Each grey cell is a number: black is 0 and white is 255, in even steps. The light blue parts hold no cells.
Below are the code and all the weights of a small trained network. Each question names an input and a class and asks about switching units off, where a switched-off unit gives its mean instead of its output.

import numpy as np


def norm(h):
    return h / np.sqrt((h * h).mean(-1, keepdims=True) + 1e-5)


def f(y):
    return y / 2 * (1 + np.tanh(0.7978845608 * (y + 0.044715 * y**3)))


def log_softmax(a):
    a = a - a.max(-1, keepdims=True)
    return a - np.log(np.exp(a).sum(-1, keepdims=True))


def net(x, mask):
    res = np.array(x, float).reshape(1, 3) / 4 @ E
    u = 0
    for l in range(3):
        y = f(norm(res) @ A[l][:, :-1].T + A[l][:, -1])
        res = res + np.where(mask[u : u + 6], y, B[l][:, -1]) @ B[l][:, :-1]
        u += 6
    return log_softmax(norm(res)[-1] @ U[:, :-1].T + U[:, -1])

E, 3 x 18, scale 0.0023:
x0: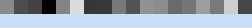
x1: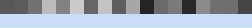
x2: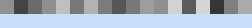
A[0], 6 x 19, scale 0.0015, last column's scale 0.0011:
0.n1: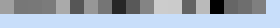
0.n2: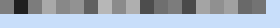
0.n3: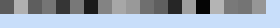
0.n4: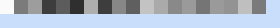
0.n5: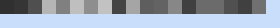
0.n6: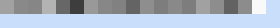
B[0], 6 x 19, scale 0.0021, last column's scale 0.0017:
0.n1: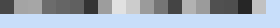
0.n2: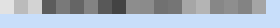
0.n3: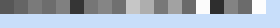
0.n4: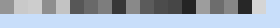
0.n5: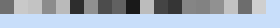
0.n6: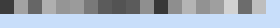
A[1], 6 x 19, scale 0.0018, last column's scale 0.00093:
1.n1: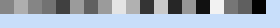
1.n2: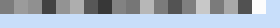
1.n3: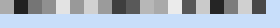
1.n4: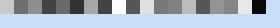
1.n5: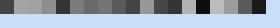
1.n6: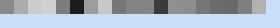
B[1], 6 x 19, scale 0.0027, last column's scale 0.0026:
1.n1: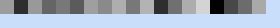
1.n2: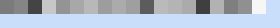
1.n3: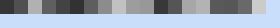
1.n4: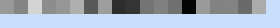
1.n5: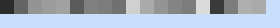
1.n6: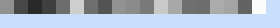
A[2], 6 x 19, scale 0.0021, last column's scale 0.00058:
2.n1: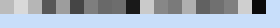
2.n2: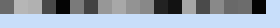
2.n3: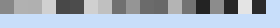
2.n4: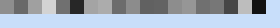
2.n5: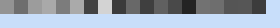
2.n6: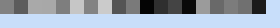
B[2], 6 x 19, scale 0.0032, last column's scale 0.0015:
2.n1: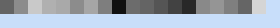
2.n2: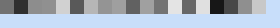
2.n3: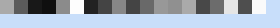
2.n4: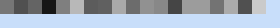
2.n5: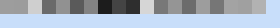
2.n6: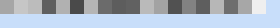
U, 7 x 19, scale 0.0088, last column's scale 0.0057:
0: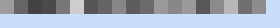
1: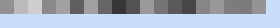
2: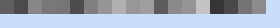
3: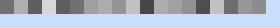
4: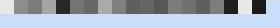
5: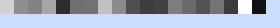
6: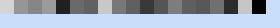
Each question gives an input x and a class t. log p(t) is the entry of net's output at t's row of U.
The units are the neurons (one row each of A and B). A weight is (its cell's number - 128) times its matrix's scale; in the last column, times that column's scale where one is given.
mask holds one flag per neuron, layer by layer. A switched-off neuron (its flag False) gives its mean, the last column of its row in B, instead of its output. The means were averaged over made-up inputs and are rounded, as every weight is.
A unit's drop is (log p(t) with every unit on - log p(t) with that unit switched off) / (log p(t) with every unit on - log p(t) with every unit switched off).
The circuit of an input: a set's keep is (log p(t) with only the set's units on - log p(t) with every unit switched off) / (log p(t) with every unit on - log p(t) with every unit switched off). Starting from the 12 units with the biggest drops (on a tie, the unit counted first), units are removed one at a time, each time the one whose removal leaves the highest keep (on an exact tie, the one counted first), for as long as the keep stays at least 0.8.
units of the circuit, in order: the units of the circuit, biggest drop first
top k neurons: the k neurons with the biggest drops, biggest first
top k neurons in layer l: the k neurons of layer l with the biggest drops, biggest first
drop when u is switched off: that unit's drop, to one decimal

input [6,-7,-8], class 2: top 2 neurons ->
2.n2, 1.n6
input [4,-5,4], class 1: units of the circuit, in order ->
1.n6, 2.n1
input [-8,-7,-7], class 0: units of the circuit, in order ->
2.n3, 2.n4
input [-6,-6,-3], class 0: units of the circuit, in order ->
2.n3
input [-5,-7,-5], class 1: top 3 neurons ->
2.n1, 1.n2, 1.n4
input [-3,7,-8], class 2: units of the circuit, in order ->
1.n1, 2.n2
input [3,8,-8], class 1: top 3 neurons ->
2.n6, 2.n5, 1.n3
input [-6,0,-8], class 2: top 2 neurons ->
1.n1, 2.n2
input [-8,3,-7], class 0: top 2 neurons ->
2.n3, 1.n3
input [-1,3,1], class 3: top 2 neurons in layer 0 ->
0.n5, 0.n4
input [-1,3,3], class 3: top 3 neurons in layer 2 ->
2.n3, 2.n2, 2.n4
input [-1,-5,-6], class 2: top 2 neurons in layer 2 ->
2.n2, 2.n6
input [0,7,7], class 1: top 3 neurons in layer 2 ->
2.n6, 2.n5, 2.n2
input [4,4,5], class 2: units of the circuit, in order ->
1.n3
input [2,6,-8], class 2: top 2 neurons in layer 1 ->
1.n1, 1.n4
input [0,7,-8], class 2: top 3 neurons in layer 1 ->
1.n1, 1.n4, 1.n5
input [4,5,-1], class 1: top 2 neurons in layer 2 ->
2.n3, 2.n6
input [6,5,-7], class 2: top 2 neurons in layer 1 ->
1.n6, 1.n1
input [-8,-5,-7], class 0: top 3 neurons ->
2.n3, 1.n3, 0.n1
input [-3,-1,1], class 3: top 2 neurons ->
1.n6, 2.n3
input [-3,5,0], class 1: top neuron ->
1.n2
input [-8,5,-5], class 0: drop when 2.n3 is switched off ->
0.9
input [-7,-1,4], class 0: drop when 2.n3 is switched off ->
0.1
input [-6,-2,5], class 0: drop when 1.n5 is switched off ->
0.0
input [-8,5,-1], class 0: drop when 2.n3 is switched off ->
0.6
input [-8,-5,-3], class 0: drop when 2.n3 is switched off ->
0.8
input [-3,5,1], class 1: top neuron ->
1.n2
